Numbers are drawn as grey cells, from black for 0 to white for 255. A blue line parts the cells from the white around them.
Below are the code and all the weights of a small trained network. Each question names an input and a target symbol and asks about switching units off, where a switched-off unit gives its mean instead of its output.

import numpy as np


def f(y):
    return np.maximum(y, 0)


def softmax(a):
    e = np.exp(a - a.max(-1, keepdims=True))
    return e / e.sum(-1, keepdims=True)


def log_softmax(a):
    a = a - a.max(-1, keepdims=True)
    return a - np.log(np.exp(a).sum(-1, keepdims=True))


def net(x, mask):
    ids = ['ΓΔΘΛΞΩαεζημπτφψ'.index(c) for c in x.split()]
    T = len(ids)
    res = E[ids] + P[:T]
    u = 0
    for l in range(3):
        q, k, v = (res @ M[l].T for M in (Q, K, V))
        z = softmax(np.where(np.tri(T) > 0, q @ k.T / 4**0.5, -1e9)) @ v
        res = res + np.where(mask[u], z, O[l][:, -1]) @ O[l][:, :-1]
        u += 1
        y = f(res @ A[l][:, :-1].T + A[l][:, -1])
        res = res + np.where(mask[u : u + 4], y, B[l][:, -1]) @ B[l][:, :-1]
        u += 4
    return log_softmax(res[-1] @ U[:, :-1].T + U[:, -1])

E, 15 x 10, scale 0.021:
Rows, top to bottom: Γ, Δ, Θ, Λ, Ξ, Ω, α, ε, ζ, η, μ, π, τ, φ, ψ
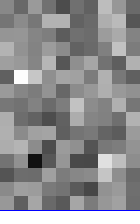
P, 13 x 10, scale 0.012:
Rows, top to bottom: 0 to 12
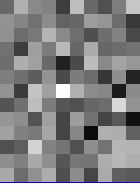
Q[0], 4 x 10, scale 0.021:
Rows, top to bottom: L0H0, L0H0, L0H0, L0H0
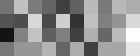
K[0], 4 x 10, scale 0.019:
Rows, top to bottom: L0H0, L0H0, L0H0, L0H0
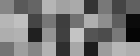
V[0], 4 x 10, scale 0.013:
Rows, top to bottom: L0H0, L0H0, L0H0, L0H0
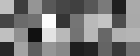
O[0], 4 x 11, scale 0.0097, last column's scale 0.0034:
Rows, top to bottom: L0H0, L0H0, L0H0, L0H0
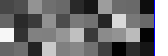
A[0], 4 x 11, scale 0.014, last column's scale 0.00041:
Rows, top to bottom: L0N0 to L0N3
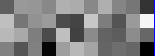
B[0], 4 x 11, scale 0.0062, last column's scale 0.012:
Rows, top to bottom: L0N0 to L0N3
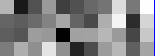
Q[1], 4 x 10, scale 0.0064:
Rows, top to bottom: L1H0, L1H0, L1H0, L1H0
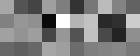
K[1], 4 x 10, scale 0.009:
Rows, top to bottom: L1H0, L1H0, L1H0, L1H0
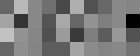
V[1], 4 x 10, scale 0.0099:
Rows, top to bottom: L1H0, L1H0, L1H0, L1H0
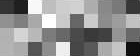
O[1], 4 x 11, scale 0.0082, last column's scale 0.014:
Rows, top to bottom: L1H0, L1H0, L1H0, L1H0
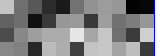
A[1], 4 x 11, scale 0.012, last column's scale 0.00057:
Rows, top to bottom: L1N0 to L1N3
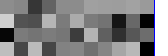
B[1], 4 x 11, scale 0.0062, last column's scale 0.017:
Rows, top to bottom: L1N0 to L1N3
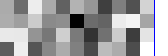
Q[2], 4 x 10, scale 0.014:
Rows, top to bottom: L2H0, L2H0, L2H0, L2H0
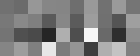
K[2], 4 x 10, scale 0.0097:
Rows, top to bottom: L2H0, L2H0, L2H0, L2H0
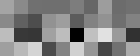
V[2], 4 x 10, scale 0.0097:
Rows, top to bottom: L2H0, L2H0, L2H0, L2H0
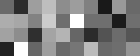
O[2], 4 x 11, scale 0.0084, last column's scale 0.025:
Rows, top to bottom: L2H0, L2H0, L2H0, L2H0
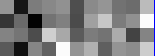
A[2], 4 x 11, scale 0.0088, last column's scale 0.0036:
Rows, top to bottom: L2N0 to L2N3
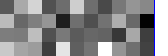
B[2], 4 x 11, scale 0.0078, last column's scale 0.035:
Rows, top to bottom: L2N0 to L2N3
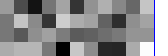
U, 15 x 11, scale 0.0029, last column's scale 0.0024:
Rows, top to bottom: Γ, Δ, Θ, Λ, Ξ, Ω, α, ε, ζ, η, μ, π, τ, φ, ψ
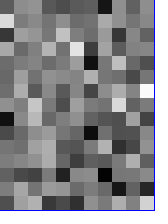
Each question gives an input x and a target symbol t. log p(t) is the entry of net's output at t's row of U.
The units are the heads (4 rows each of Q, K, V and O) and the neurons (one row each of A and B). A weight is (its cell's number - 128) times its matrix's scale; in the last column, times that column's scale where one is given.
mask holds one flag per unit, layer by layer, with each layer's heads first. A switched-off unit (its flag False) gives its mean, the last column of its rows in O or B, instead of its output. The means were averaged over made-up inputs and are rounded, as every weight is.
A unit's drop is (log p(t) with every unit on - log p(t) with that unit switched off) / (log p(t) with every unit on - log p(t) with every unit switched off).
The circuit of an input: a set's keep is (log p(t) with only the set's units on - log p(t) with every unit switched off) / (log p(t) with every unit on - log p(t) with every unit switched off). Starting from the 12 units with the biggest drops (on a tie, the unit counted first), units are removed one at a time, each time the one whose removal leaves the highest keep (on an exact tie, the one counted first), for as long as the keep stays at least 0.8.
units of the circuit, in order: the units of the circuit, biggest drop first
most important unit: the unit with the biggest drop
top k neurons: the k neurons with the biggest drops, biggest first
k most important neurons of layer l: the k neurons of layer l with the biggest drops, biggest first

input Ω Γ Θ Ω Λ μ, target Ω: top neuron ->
(L2N3)
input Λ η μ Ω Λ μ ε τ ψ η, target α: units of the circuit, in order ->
(L0H0, L2H0, L1H0)
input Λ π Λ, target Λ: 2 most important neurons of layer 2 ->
(L2N3, L2N0)
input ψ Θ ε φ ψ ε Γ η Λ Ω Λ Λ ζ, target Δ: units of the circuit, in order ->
(L2N0, L2H0, L0H0)
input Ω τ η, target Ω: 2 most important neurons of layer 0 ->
(L0N1, L0N2)
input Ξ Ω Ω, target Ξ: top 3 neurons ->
(L1N3, L2N3, L1N0)
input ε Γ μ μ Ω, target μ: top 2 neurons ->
(L1N0, L0N0)
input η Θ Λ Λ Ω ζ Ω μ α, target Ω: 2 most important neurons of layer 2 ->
(L2N3, L2N2)
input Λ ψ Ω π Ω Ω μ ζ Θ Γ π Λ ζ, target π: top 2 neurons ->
(L1N1, L0N0)
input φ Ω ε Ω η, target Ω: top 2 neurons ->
(L0N1, L1N2)
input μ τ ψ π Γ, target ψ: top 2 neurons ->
(L0N2, L2N0)
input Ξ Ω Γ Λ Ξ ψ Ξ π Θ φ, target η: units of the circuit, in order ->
(L1H0, L0H0, L2N3)
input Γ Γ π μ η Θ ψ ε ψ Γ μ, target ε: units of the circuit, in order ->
(L0H0, L2H0)
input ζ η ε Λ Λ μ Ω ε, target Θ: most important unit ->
L1H0
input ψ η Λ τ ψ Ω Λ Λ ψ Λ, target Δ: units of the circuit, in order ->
(L2N0, L2H0, L0H0)
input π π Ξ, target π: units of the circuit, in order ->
(L0H0, L1N1)
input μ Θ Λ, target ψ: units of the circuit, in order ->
(L0N2, L0H0, L2H0, L1H0)
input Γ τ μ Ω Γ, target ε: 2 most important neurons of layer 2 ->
(L2N0, L2N1)
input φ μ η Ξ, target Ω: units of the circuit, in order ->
(L2H0, L0H0, L1N2, L1H0)
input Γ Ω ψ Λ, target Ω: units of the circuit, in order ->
(L0H0)
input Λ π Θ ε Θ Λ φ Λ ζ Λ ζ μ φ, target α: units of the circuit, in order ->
(L0H0, L2H0)
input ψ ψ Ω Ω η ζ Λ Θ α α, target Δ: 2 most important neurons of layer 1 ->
(L1N3, L1N0)
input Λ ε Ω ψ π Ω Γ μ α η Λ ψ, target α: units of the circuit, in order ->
(L0H0, L2H0, L1H0)
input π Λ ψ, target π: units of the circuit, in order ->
(L0H0, L1N1, L1H0)
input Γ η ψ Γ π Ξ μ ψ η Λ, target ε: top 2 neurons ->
(L0N0, L1N2)
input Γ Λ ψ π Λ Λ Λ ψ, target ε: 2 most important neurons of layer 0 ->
(L0N3, L0N0)
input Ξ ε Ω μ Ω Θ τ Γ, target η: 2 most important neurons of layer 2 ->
(L2N3, L2N1)
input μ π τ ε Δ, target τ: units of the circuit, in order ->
(L0H0)
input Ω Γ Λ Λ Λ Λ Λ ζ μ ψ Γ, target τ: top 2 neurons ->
(L2N3, L1N0)
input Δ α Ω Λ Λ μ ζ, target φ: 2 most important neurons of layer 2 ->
(L2N1, L2N3)
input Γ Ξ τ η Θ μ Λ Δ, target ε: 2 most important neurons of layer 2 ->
(L2N0, L2N1)
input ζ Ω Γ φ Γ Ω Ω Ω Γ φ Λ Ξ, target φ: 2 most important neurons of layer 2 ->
(L2N0, L2N3)
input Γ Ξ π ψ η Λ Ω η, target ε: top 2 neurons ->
(L0N1, L1N2)
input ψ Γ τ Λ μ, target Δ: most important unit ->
L2N0
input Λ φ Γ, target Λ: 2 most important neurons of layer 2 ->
(L2N3, L2N0)
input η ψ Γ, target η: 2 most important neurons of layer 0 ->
(L0N1, L0N2)
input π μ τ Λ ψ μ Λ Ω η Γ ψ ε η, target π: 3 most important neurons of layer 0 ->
(L0N0, L0N2, L0N1)
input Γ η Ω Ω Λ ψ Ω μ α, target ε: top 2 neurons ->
(L1N2, L2N0)
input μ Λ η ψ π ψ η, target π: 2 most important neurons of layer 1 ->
(L1N1, L1N3)
